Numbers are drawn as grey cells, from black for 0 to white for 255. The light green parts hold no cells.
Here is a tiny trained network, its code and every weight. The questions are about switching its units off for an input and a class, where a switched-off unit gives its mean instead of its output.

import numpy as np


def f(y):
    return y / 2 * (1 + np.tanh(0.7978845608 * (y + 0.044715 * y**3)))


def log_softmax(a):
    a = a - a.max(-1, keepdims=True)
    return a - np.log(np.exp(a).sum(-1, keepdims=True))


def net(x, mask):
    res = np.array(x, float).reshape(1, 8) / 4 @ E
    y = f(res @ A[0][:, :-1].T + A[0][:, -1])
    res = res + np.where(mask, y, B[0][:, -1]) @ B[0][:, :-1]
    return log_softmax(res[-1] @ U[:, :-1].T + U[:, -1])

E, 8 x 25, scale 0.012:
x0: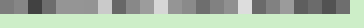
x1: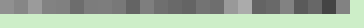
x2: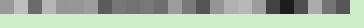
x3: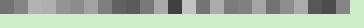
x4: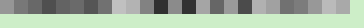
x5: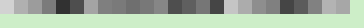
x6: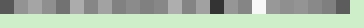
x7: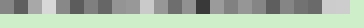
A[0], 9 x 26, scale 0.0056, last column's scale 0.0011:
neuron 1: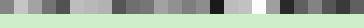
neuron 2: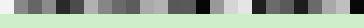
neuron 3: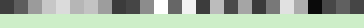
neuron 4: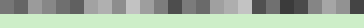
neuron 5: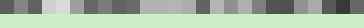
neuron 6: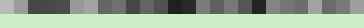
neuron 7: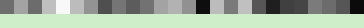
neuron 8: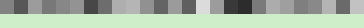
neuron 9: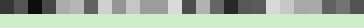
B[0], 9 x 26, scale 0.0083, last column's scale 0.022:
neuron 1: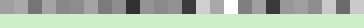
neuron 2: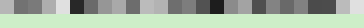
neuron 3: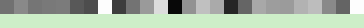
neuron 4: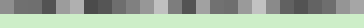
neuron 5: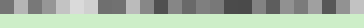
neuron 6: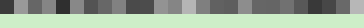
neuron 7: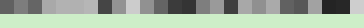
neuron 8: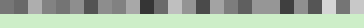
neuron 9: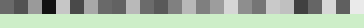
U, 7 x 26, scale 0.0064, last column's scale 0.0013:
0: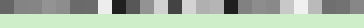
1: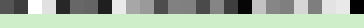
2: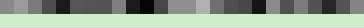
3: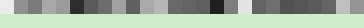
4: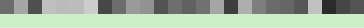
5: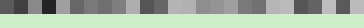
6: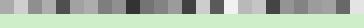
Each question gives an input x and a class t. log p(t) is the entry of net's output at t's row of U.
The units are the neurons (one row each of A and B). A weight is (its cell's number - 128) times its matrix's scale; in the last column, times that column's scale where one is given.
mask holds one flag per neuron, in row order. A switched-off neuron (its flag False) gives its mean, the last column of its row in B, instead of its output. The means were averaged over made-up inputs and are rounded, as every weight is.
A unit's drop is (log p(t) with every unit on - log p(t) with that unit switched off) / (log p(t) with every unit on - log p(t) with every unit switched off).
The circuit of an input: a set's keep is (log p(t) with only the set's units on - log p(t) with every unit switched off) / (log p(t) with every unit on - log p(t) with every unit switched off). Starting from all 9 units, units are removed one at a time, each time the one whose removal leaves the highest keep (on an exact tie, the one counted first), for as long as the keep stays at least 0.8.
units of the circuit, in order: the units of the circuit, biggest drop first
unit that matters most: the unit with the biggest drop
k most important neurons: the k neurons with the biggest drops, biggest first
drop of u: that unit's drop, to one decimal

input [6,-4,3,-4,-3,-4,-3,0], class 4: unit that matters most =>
neuron 7
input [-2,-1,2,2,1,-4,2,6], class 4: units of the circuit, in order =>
[neuron 3; neuron 5]
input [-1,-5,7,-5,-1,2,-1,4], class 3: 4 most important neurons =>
[neuron 2; neuron 4; neuron 3; neuron 9]
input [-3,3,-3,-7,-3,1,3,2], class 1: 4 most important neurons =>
[neuron 9; neuron 3; neuron 2; neuron 1]
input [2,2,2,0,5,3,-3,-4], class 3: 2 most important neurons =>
[neuron 2; neuron 8]
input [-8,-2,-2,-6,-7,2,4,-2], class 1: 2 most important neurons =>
[neuron 3; neuron 9]
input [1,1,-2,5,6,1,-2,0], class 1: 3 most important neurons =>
[neuron 3; neuron 9; neuron 2]
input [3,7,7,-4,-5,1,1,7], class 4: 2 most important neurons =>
[neuron 7; neuron 5]
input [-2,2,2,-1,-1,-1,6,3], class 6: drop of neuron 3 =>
0.2
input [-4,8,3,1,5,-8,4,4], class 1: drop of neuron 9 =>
0.2
